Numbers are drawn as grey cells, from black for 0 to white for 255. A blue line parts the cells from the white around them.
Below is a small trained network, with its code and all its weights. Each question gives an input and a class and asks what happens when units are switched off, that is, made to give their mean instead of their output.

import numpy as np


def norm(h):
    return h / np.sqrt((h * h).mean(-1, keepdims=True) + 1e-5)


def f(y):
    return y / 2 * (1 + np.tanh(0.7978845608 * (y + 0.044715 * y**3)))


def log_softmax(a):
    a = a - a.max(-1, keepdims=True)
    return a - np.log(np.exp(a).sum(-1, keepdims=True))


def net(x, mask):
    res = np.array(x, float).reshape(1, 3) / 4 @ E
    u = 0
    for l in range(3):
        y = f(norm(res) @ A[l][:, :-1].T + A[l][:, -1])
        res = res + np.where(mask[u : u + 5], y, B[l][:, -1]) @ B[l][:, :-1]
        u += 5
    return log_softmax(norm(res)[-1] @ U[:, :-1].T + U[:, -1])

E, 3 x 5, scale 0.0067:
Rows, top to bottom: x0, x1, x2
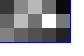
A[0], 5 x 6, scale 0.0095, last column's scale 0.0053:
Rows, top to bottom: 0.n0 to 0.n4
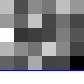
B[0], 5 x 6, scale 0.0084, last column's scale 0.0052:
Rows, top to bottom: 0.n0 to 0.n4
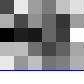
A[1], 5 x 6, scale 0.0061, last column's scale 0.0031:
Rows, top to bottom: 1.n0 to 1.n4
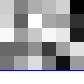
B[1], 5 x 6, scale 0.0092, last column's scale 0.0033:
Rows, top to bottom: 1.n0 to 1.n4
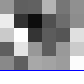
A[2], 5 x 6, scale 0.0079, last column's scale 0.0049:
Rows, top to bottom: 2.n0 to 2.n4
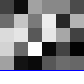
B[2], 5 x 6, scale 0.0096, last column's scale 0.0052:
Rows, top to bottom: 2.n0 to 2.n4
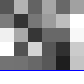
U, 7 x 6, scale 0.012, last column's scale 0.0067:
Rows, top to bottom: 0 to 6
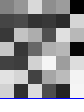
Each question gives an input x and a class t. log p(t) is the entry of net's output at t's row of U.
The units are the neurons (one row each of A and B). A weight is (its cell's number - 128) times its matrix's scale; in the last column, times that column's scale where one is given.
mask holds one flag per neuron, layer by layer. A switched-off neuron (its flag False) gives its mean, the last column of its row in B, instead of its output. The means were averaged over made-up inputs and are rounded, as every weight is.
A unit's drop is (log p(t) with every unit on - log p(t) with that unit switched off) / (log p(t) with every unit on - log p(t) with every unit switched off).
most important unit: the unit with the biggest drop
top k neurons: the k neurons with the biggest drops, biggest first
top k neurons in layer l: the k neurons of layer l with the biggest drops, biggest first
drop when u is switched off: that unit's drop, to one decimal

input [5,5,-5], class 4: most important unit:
0.n4
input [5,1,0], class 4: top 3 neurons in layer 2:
(2.n2 2.n4 2.n0)
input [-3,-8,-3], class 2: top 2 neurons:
(0.n0 1.n3)
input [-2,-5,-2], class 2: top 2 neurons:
(0.n0 1.n3)
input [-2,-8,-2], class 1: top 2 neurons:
(0.n2 0.n1)
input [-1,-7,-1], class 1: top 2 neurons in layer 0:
(0.n2 0.n1)
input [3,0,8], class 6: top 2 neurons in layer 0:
(0.n4 0.n2)
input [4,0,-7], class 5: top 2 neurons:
(0.n2 2.n2)
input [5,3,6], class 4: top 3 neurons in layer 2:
(2.n2 2.n1 2.n4)
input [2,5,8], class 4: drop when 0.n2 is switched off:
0.4
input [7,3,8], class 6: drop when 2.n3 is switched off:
0.2
